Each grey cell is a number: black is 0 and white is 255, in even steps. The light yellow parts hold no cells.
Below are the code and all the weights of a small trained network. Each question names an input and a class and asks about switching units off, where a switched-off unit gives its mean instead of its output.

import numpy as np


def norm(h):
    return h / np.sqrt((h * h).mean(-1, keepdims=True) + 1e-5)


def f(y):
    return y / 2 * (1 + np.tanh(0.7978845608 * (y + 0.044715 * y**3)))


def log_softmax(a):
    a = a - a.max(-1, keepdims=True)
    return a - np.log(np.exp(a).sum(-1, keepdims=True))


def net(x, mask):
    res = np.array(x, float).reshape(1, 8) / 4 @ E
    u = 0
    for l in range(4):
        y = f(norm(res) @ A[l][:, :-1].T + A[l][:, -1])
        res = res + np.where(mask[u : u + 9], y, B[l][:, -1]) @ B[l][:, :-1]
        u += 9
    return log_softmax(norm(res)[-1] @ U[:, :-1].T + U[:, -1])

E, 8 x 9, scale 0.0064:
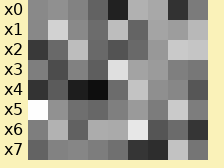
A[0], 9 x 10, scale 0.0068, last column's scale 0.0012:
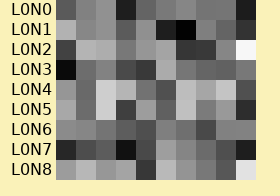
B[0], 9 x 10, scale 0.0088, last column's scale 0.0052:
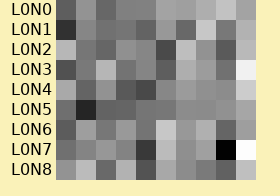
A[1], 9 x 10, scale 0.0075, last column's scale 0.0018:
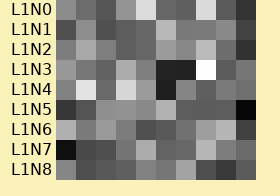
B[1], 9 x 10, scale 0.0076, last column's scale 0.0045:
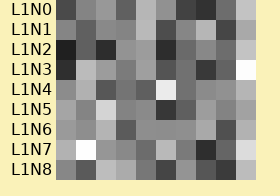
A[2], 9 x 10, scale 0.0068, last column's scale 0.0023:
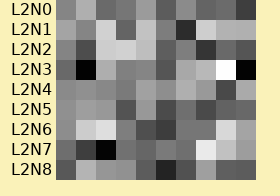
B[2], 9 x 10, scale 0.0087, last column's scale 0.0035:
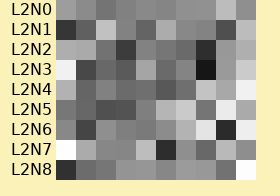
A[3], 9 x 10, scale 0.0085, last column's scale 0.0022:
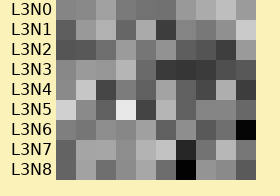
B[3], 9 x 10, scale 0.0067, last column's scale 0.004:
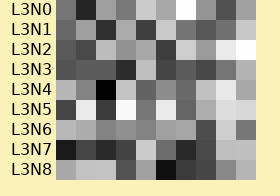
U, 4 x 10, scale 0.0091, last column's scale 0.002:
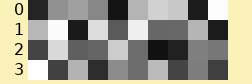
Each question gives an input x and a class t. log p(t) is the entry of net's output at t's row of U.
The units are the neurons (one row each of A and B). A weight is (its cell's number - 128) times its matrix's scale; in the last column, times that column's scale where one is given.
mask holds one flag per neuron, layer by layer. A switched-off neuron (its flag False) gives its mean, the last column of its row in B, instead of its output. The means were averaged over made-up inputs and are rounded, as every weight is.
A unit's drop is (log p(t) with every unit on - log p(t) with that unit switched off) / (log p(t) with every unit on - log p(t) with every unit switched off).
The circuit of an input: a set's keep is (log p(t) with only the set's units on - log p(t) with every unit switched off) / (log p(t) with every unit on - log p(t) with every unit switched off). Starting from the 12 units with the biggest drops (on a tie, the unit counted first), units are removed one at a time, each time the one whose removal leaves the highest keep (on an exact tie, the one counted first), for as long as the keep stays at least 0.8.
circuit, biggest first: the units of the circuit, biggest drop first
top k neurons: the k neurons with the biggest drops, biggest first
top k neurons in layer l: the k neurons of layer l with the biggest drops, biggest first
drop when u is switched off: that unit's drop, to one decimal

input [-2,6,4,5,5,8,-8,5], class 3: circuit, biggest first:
[L2N7]
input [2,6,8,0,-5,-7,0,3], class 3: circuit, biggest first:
[L2N3; L0N4; L0N7]
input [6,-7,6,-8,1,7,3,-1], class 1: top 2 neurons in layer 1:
[L1N3; L1N8]
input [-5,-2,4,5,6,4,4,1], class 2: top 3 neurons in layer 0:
[L0N4; L0N8; L0N6]
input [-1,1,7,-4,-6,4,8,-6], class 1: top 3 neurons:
[L0N8; L3N5; L0N3]
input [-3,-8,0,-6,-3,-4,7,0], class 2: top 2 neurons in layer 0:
[L0N4; L0N0]
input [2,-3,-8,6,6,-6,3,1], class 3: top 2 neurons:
[L1N8; L0N1]
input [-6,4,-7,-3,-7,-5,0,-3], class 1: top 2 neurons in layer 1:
[L1N4; L1N2]
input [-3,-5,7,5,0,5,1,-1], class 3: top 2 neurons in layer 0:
[L0N1; L0N4]
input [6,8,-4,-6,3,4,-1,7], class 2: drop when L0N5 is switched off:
-0.1
